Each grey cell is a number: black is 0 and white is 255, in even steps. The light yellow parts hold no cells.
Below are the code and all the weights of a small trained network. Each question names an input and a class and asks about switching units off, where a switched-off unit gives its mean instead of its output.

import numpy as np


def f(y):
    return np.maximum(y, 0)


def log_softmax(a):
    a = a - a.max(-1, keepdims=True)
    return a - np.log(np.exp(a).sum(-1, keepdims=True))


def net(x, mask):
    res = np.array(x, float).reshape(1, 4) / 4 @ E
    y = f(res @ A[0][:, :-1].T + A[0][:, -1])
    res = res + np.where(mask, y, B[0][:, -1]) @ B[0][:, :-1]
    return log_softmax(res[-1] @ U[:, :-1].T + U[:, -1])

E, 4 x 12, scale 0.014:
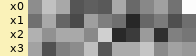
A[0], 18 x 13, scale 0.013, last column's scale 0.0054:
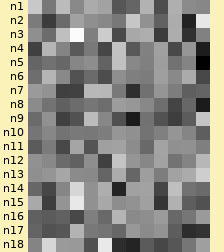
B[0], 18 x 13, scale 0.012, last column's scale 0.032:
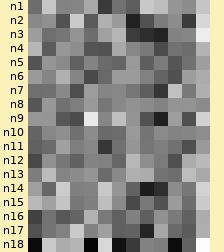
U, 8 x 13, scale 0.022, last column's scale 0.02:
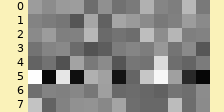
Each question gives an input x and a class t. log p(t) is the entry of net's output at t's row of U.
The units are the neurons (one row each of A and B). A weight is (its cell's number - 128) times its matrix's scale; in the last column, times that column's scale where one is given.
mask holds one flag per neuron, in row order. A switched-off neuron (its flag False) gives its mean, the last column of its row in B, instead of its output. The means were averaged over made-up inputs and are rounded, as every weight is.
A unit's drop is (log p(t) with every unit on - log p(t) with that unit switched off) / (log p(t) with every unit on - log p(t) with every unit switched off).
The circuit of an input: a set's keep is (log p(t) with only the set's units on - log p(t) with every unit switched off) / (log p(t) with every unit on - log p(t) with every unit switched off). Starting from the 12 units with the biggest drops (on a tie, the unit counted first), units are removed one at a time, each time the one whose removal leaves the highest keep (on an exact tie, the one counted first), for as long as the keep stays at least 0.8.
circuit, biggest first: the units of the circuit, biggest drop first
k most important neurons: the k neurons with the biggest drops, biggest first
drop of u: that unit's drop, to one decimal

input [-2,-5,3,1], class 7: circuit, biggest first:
(n18)
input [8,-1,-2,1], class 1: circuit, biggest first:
(n18, n2)
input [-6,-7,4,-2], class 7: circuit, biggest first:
(n3, n15)
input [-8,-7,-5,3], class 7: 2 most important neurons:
(n18, n15)
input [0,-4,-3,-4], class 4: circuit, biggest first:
(n3, n14, n9)
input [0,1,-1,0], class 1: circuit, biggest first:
(n18, n2, n3)
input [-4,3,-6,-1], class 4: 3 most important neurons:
(n3, n14, n15)
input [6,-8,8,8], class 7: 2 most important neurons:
(n18, n3)
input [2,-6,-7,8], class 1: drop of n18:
0.6
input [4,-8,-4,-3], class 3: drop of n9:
0.3
